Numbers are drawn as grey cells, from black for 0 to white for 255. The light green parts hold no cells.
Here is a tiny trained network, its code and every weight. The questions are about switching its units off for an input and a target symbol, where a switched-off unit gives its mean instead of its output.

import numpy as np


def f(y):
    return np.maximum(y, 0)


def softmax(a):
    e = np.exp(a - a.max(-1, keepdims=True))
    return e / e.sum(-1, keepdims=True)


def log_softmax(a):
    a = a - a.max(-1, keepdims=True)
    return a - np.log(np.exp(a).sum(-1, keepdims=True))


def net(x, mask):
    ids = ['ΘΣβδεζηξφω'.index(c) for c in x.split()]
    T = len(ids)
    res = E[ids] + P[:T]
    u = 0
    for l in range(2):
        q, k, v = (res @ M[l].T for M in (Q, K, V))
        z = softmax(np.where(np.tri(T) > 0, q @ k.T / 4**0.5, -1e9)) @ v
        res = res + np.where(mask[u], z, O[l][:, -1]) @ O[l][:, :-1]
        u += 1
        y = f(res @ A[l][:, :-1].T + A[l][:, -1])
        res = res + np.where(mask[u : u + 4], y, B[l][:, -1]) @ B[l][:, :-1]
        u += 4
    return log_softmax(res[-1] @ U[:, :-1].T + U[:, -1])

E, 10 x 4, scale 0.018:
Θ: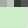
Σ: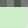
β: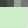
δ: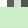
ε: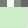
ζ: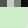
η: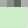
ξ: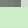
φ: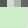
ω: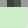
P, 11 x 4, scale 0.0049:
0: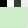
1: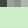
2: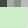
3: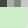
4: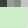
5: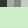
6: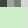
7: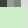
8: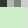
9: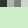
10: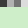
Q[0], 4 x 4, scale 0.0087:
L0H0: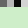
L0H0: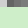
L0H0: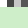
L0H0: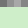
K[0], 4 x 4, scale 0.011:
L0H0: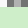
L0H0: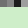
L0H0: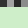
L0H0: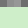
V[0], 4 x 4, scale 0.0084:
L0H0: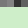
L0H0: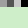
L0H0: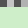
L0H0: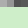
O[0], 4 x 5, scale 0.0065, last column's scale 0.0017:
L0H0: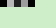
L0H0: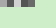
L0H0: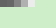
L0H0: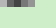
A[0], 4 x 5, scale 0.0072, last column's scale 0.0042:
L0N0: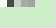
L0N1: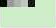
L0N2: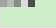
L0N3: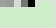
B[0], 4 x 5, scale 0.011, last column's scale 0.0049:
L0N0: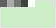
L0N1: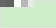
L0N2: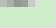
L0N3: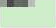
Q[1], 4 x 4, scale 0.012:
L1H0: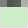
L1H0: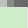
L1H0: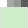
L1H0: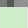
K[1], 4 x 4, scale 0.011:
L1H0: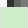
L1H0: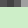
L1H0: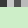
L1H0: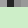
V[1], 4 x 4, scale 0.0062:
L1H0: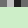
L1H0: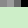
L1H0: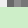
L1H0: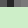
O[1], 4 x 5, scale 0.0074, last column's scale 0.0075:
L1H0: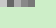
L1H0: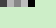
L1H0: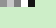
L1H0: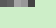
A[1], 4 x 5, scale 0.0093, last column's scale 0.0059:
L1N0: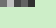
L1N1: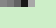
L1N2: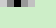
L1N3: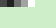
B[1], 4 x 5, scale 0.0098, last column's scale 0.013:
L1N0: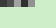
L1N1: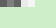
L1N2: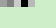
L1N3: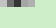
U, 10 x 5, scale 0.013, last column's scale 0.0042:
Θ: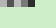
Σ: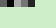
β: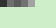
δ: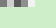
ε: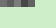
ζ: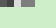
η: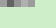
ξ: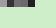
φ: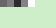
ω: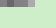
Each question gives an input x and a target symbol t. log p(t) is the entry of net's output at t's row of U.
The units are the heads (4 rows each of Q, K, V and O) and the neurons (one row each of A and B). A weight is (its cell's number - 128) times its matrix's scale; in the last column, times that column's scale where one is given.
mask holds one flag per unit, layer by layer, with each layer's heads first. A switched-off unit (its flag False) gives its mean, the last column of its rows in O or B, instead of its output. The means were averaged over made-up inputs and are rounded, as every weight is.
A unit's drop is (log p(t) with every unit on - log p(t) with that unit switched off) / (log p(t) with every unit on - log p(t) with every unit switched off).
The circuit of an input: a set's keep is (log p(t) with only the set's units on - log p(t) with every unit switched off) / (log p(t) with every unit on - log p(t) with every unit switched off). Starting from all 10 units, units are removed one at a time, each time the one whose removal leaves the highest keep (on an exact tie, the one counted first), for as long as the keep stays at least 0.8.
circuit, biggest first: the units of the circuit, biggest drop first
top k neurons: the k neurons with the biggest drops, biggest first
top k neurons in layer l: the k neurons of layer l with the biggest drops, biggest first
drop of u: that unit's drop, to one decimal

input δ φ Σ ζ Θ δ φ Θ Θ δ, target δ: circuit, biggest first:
[L1H0, L0H0]
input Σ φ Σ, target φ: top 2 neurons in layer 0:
[L0N2, L0N1]
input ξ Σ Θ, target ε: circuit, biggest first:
[L1N2, L0N1, L1N0]
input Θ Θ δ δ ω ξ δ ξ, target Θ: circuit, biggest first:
[L0H0]
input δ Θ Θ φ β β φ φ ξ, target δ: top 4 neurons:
[L0N0, L0N1, L1N2, L1N0]
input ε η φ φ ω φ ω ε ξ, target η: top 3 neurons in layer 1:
[L1N2, L1N3, L1N0]
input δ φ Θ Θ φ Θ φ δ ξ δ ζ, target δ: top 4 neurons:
[L1N2, L0N1, L1N1, L0N0]
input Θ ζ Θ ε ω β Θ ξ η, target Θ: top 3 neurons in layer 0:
[L0N2, L0N0, L0N1]
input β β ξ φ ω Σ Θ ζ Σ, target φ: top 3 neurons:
[L1N3, L1N2, L0N2]
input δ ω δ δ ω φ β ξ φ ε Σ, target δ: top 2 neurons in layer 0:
[L0N0, L0N1]
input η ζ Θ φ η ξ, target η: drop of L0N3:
0.0
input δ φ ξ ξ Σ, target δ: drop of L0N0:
0.1
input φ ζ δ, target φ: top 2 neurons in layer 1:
[L1N1, L1N2]
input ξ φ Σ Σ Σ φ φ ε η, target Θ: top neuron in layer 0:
[L0N2]
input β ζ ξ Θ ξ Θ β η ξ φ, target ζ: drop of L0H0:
0.2
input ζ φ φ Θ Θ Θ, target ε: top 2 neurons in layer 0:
[L0N1, L0N0]
